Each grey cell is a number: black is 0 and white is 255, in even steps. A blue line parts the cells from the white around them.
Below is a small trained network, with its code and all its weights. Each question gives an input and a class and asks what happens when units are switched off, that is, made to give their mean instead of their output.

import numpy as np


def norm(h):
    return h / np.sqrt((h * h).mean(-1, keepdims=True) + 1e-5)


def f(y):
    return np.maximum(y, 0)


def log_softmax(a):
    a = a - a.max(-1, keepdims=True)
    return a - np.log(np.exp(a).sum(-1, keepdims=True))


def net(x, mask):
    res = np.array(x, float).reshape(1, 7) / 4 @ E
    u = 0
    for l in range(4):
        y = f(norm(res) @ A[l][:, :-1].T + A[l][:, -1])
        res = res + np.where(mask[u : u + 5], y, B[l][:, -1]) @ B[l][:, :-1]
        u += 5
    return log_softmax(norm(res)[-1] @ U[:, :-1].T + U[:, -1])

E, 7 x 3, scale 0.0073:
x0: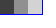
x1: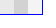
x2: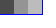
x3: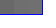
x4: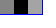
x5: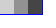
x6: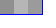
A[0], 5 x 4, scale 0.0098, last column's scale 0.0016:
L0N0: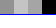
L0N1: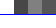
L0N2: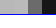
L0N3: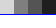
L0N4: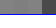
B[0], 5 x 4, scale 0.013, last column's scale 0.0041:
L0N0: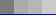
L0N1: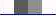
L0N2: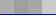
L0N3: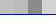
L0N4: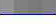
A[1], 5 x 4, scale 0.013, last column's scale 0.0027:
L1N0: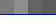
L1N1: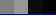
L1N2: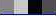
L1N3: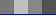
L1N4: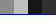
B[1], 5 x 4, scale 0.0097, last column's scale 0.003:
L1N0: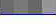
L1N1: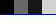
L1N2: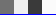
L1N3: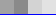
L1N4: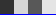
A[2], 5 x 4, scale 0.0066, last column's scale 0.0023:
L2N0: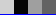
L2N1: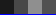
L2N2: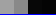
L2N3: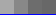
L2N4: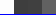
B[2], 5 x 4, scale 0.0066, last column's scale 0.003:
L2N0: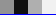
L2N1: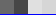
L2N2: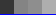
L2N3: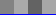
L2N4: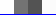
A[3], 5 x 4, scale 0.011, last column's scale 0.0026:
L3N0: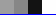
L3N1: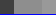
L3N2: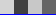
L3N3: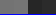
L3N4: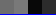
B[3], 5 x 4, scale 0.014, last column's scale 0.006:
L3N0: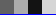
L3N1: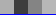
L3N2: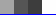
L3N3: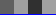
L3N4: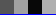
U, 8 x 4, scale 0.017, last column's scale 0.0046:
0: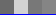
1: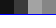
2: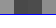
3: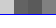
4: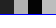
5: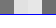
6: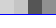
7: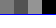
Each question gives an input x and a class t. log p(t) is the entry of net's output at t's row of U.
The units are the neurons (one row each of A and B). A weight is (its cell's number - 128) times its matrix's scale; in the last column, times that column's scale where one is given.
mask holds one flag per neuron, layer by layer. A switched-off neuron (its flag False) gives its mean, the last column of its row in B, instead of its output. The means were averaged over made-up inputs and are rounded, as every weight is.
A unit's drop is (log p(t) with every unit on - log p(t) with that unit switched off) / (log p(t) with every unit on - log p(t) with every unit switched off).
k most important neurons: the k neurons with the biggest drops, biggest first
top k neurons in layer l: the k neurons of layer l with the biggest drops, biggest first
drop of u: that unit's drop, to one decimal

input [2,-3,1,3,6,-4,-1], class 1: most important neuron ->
L0N1
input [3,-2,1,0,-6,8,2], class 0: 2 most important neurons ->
L0N2, L1N3
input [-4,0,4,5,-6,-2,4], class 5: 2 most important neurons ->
L1N3, L0N0
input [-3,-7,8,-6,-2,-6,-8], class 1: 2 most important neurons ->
L2N1, L1N2
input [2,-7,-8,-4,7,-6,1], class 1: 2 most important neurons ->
L0N1, L2N1
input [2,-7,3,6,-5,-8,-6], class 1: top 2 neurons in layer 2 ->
L2N1, L2N4
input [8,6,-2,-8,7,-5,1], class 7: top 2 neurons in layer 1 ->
L1N2, L1N4
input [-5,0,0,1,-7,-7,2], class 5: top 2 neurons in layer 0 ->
L0N0, L0N2
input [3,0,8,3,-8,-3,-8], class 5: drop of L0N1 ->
-0.1
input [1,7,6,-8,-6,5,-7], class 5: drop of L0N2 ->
0.0
